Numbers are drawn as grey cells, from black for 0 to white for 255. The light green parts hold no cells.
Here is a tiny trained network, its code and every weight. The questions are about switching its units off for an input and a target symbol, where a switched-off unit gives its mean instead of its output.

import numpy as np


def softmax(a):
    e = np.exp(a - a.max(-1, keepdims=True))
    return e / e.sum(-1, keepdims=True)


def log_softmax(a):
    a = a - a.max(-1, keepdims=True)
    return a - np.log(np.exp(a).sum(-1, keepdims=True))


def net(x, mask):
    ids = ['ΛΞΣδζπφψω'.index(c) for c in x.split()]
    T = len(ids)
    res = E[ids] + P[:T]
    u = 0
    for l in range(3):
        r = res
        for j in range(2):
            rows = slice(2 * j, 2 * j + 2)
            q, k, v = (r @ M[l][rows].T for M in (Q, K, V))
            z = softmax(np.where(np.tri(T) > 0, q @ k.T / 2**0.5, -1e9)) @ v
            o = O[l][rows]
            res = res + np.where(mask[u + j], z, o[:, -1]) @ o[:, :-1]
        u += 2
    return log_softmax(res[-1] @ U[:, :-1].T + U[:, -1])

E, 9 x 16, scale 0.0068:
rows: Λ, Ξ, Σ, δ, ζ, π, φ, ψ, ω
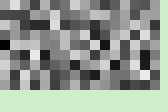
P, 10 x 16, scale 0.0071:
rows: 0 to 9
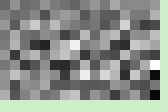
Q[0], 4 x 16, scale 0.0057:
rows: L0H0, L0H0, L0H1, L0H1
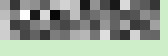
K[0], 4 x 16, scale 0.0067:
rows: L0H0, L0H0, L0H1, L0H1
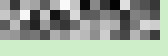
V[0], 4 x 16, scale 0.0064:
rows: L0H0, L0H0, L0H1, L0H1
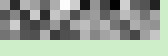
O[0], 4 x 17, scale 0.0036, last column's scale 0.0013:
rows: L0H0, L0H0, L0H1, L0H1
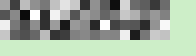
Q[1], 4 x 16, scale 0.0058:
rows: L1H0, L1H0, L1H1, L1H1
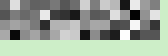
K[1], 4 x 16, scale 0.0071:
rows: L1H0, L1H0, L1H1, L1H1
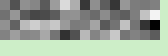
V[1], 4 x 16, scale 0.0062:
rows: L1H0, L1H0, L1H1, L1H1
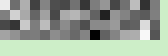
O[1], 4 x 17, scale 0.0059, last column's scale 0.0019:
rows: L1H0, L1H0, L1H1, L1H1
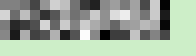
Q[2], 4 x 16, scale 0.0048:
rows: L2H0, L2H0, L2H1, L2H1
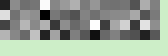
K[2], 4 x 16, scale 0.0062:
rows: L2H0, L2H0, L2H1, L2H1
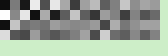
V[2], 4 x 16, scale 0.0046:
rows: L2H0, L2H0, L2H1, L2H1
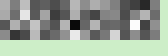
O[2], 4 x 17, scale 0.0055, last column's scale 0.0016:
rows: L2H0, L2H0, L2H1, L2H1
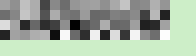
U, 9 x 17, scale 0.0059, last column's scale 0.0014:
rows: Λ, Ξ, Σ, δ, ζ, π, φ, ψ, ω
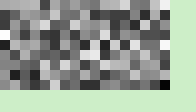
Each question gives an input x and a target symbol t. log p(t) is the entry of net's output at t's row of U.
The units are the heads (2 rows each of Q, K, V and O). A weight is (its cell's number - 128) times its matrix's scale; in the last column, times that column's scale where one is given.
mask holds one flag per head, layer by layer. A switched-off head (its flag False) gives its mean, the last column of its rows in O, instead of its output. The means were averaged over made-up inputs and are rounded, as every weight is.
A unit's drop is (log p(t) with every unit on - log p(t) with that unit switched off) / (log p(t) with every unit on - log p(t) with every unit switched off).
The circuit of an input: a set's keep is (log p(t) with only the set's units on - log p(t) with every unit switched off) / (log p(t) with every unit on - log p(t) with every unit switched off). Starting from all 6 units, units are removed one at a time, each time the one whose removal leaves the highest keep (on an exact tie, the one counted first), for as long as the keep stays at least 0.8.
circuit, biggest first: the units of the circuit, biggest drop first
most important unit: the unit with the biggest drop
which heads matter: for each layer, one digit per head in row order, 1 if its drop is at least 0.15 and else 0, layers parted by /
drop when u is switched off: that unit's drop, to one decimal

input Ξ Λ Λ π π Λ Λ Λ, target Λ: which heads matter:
10 / 10 / 10
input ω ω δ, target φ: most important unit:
L1H1
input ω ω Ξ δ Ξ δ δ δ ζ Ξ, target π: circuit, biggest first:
L1H0, L0H0, L1H1
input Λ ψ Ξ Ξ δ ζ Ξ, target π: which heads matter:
10 / 11 / 00
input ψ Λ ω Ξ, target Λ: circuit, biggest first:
L1H0, L0H0, L2H0
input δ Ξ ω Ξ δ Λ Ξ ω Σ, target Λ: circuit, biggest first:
L2H0, L0H0
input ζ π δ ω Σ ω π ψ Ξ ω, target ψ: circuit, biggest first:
L1H1, L0H0
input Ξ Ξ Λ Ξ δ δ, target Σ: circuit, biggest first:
L1H0, L0H0
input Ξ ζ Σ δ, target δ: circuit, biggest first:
L2H1, L1H0, L0H1, L0H0
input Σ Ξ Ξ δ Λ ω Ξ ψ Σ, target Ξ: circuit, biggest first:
L2H0, L0H0, L1H1
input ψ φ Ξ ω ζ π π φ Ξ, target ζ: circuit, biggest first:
L2H1, L1H1, L0H0
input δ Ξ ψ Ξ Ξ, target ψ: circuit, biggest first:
L1H1, L0H0, L1H0
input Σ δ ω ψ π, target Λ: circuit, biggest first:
L0H0, L2H0, L1H0
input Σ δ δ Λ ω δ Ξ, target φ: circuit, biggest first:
L1H1, L0H0, L1H0
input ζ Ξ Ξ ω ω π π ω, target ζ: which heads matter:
11 / 01 / 01
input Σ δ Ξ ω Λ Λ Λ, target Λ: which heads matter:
00 / 10 / 10
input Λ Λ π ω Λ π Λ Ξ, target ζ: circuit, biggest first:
L2H1, L1H1, L0H1
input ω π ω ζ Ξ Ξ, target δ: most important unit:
L2H1
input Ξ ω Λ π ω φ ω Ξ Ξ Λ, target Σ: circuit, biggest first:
L0H0, L1H0, L2H0
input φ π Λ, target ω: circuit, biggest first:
L1H0, L0H0, L1H1
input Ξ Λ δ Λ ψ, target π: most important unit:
L1H0
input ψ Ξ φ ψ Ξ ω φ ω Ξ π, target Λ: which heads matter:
10 / 00 / 10
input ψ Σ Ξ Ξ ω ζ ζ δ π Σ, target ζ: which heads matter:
01 / 00 / 01
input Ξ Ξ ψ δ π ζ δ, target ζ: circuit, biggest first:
L1H1, L2H1, L0H0
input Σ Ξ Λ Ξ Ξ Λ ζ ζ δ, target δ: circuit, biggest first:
L2H1, L0H0, L1H0, L0H1
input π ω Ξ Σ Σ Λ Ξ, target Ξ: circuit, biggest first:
L1H1, L1H0, L0H0, L0H1
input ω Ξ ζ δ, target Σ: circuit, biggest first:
L0H0, L1H0
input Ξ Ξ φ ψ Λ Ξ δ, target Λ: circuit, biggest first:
L1H0, L0H0, L2H0, L1H1
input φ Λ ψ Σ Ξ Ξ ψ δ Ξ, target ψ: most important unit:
L1H1
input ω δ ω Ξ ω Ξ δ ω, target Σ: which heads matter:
10 / 00 / 01
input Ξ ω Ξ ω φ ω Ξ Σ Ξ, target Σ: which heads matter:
10 / 10 / 00
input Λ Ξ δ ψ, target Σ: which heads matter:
10 / 10 / 00
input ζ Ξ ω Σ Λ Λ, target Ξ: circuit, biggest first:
L1H1, L0H0, L1H0
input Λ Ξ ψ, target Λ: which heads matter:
10 / 10 / 10
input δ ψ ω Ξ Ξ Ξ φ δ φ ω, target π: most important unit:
L0H0
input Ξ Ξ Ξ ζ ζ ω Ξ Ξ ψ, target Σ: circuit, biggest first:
L1H0, L0H0
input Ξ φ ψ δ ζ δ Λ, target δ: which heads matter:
11 / 10 / 01
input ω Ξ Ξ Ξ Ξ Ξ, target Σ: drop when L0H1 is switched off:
0.0
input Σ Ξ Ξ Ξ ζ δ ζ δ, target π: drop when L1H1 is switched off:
0.9
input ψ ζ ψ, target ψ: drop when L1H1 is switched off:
0.9
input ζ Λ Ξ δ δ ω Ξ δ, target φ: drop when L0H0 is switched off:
0.7
